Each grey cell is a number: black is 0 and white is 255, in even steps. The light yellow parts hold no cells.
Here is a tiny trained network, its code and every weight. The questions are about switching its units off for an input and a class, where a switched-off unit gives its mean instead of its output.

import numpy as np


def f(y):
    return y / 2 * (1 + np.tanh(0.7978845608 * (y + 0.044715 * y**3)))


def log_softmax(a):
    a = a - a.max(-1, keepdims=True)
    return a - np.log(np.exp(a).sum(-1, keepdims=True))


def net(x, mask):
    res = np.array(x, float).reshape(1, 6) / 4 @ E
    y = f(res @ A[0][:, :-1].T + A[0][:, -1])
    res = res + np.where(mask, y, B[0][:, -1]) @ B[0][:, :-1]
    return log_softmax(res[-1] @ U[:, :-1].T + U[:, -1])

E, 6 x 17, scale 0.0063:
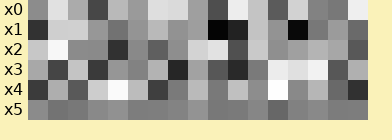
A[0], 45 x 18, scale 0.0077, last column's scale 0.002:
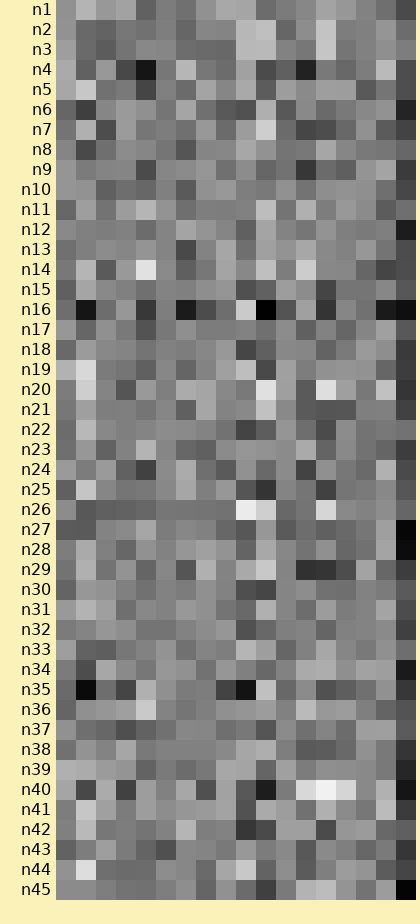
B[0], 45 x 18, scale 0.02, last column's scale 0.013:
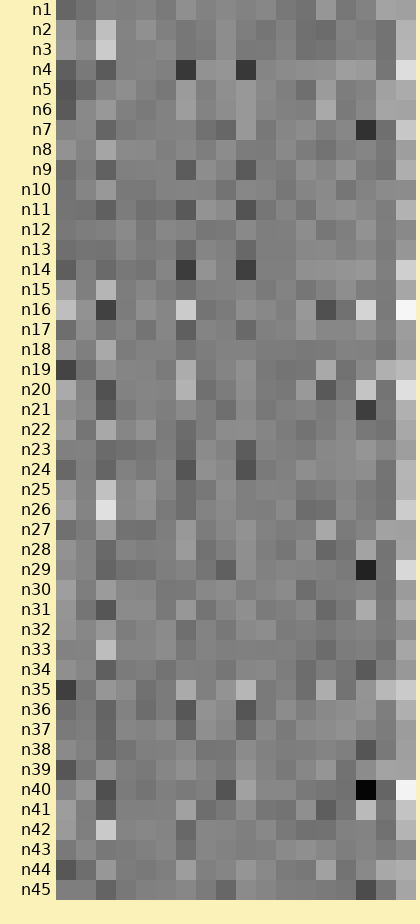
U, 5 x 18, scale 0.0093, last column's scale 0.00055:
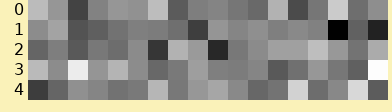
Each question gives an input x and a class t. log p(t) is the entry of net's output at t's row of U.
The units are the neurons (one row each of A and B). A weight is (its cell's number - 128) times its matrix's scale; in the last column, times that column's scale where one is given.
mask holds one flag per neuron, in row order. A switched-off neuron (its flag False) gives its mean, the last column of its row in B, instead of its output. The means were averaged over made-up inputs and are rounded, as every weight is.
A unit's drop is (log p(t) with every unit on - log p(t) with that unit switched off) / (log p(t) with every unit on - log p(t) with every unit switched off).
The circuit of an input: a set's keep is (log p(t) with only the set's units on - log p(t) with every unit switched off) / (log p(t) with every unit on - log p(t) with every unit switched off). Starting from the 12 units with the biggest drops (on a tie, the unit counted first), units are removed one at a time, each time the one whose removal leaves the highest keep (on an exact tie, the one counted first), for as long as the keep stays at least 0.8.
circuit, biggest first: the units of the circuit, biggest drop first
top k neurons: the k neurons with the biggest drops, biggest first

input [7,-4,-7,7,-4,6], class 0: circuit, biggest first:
n20
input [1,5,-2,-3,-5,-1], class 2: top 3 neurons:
n4; n26; n9
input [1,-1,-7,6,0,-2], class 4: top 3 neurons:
n35; n6; n29
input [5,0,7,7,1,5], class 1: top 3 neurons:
n40; n35; n45
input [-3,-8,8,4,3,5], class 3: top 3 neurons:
n26; n2; n3
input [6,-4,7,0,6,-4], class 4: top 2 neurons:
n16; n19
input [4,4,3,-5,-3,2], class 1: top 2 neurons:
n16; n29
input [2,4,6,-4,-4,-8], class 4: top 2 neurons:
n40; n19
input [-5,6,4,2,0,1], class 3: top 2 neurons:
n42; n20
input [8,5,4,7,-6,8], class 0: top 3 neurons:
n20; n41; n31
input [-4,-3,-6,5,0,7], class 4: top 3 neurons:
n35; n29; n6
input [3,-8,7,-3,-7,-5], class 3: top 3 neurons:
n26; n3; n2
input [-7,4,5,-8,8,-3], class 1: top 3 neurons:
n29; n7; n4
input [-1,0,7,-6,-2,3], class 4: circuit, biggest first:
n19
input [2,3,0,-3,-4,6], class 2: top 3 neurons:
n40; n16; n4
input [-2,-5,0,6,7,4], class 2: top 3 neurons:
n14; n36; n29
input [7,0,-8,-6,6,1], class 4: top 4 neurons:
n35; n16; n27; n6
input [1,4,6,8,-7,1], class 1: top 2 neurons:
n40; n45
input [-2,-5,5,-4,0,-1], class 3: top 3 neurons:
n26; n40; n35
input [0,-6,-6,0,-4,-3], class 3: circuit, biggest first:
n26
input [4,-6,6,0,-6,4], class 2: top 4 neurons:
n4; n24; n35; n9
